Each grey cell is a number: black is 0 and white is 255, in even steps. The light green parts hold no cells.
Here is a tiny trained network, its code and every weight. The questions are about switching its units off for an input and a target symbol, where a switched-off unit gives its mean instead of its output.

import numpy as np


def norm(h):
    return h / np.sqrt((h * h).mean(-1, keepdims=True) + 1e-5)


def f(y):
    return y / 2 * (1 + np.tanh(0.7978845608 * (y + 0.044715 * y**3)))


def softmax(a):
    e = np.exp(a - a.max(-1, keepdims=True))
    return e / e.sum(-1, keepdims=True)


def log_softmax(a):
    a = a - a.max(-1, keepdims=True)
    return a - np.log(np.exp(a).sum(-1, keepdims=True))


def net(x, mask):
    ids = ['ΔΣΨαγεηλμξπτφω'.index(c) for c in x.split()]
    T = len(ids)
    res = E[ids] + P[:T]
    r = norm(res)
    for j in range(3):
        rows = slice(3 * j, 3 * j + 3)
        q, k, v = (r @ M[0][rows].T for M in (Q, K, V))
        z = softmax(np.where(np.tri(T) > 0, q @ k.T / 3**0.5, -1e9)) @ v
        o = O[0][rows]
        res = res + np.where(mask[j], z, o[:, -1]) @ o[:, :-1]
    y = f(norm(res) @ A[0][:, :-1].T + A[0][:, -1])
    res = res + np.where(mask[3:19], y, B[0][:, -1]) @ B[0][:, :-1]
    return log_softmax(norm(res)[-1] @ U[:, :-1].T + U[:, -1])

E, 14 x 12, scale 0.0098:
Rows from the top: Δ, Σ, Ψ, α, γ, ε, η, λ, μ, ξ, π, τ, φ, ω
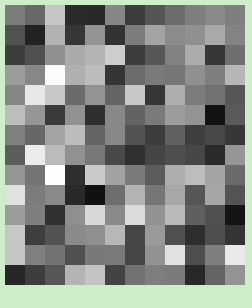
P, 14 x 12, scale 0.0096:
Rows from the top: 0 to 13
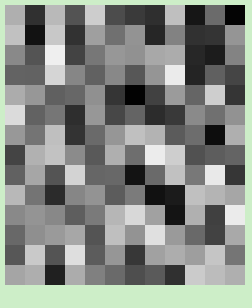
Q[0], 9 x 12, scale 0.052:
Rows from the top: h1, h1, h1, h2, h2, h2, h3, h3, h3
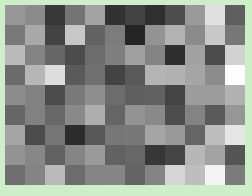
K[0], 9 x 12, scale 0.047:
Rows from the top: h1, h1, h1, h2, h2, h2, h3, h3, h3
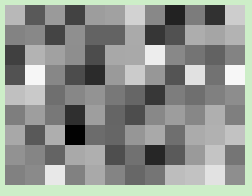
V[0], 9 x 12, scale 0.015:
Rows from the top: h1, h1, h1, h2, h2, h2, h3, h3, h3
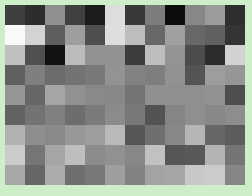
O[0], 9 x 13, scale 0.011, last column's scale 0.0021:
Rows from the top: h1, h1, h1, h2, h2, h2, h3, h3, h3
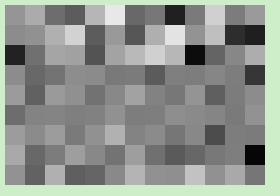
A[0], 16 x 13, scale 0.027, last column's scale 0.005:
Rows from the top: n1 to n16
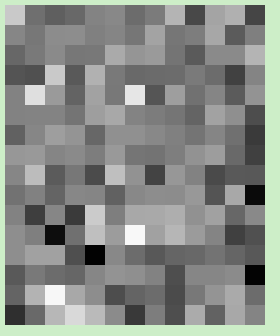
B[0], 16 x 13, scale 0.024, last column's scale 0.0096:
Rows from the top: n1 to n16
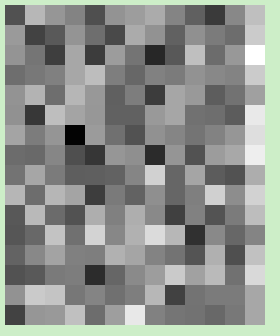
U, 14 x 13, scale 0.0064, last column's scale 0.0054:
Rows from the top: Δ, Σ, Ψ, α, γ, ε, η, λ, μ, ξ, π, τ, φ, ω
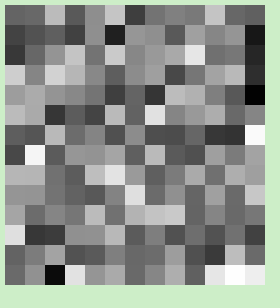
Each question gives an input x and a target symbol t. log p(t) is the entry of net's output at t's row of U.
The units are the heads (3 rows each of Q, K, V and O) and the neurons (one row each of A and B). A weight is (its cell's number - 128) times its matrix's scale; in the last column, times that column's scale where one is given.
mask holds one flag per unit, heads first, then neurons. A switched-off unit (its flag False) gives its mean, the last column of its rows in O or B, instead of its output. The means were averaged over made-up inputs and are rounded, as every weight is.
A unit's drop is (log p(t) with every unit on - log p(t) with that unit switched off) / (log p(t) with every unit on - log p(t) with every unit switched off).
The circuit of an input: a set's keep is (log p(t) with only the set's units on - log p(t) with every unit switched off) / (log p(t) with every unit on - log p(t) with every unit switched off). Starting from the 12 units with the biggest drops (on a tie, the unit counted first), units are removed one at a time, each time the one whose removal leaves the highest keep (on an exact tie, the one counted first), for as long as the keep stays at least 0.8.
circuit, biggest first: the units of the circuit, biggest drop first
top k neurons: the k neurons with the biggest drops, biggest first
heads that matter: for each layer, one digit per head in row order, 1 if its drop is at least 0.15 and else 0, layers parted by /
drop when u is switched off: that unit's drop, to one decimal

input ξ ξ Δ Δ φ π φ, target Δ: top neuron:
[n6]
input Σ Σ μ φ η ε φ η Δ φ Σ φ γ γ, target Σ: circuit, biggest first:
[h1 n14]
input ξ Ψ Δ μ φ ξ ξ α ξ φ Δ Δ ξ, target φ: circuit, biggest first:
[h1 n7]
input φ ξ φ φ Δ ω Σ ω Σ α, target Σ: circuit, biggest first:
[h1 n14]
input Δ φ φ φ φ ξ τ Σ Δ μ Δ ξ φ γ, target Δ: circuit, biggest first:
[h1 n6]
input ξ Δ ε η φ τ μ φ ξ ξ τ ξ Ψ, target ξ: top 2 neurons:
[n8 n16]
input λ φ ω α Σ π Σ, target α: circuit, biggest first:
[h1 n10]
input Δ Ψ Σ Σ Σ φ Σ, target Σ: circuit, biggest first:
[h1 n14 n8]
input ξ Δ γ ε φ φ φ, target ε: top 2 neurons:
[n7 n8]
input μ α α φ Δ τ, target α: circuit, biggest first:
[h1 n10 n8]
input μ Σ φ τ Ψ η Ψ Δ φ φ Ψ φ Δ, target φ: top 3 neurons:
[n7 n14 n2]
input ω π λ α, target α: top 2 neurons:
[n15 n10]
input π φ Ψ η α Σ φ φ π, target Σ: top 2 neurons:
[n14 n13]
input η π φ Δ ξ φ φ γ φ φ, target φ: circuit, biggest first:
[n7 h1]
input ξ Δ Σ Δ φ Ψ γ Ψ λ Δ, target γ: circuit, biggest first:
[h1]
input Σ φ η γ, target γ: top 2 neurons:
[n5 n14]
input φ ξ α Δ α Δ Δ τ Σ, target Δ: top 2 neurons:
[n6 n3]
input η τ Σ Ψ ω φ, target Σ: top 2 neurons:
[n14 n8]
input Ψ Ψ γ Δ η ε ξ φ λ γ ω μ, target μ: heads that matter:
001
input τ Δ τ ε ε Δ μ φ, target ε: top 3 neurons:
[n7 n8 n6]
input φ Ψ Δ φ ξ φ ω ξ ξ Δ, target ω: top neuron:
[n3]
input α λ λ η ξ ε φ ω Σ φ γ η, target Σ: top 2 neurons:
[n14 n3]
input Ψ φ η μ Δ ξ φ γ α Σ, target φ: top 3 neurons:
[n7 n2 n14]
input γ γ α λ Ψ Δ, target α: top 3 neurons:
[n10 n8 n14]
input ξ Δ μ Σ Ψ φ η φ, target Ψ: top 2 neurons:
[n14 n6]
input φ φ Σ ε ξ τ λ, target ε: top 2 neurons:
[n7 n3]
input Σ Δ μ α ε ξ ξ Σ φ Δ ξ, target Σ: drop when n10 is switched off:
0.1
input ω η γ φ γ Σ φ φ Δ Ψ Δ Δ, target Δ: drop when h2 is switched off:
0.0
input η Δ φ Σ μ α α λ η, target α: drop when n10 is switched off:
1.0
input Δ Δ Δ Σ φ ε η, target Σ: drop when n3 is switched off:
0.2
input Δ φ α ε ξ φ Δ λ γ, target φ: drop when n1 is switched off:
-0.1
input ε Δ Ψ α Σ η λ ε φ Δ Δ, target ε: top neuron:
[n7]
